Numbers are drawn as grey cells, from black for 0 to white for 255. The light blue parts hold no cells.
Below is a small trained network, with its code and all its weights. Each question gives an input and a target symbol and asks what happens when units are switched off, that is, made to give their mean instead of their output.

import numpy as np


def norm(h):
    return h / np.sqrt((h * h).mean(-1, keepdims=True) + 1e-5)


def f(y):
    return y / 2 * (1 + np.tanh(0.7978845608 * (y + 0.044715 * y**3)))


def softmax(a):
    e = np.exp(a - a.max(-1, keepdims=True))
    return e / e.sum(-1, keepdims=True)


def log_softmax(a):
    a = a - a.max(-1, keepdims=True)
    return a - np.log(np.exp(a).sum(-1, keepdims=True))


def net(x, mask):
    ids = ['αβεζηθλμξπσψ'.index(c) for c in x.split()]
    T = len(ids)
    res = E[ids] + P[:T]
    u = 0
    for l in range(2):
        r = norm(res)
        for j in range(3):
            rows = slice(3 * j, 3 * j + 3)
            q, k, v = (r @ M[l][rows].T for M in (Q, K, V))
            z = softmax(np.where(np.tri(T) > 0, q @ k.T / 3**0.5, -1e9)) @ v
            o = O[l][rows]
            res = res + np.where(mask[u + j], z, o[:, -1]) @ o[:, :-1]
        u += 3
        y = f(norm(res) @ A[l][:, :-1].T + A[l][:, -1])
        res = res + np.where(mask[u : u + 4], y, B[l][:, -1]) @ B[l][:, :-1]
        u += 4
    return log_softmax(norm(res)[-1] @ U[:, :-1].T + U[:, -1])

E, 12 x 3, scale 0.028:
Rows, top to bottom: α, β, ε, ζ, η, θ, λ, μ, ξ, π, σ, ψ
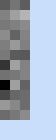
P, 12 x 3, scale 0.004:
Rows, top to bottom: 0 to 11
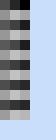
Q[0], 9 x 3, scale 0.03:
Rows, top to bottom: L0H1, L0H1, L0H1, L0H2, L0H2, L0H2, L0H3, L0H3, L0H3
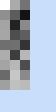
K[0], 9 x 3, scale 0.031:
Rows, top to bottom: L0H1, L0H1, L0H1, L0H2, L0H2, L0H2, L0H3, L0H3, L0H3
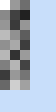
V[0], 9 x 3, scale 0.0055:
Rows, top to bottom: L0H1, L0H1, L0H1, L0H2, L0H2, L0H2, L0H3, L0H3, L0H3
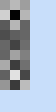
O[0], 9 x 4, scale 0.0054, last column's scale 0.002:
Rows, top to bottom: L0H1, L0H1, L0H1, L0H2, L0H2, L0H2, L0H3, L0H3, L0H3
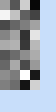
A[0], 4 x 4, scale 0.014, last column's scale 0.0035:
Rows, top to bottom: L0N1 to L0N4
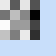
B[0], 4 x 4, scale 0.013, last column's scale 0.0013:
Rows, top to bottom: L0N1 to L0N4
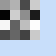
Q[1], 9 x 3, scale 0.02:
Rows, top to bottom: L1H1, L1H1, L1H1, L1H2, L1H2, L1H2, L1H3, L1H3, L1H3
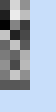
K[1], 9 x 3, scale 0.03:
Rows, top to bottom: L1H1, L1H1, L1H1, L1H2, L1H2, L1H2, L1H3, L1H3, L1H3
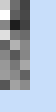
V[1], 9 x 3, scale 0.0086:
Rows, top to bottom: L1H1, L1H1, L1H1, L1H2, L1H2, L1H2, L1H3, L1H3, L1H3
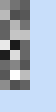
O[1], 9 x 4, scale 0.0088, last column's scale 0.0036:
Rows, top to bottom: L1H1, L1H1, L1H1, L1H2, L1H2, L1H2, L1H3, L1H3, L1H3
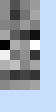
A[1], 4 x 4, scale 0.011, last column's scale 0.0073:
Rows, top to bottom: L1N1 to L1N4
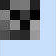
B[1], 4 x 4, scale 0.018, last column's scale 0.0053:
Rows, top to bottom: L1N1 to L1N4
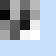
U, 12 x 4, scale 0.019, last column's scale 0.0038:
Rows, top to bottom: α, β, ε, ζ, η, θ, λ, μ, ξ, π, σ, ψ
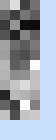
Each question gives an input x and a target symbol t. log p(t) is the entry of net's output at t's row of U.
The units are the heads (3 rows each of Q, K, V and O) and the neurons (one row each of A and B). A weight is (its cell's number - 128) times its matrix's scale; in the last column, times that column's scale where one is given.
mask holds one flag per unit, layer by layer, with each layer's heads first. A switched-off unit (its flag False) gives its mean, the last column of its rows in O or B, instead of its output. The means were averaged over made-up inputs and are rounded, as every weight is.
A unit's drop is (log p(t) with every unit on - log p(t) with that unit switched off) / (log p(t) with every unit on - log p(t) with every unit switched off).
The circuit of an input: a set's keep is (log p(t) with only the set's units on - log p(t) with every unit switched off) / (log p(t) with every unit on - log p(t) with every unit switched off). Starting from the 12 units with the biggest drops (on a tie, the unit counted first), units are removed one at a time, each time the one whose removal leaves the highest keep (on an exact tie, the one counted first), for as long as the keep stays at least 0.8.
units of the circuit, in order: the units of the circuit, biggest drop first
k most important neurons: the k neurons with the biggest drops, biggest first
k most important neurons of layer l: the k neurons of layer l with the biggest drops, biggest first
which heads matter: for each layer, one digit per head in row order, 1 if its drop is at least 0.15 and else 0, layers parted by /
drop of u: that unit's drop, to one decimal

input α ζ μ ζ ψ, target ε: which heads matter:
011 / 010
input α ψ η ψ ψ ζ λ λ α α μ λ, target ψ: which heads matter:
001 / 010
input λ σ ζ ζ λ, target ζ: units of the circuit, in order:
(L0H1, L1N2, L1H2, L1N4)
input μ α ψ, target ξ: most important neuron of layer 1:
(L1N3)
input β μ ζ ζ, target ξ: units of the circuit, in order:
(L0H1, L0N3, L1H2)
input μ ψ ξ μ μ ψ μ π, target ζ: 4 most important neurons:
(L1N4, L1N2, L1N3, L0N3)
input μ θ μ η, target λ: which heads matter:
000 / 010
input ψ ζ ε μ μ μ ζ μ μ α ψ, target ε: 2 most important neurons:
(L1N3, L0N3)
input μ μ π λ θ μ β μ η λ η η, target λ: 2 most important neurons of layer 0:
(L0N1, L0N4)
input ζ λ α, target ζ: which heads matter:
001 / 001
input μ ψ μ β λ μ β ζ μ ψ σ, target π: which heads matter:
001 / 010
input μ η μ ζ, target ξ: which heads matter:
100 / 000
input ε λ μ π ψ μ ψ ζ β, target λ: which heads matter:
000 / 010
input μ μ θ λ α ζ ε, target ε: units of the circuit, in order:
(L0H3)
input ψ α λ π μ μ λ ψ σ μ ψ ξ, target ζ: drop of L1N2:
0.3
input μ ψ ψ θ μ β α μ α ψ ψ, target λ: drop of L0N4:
0.1
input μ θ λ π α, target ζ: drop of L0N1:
0.1
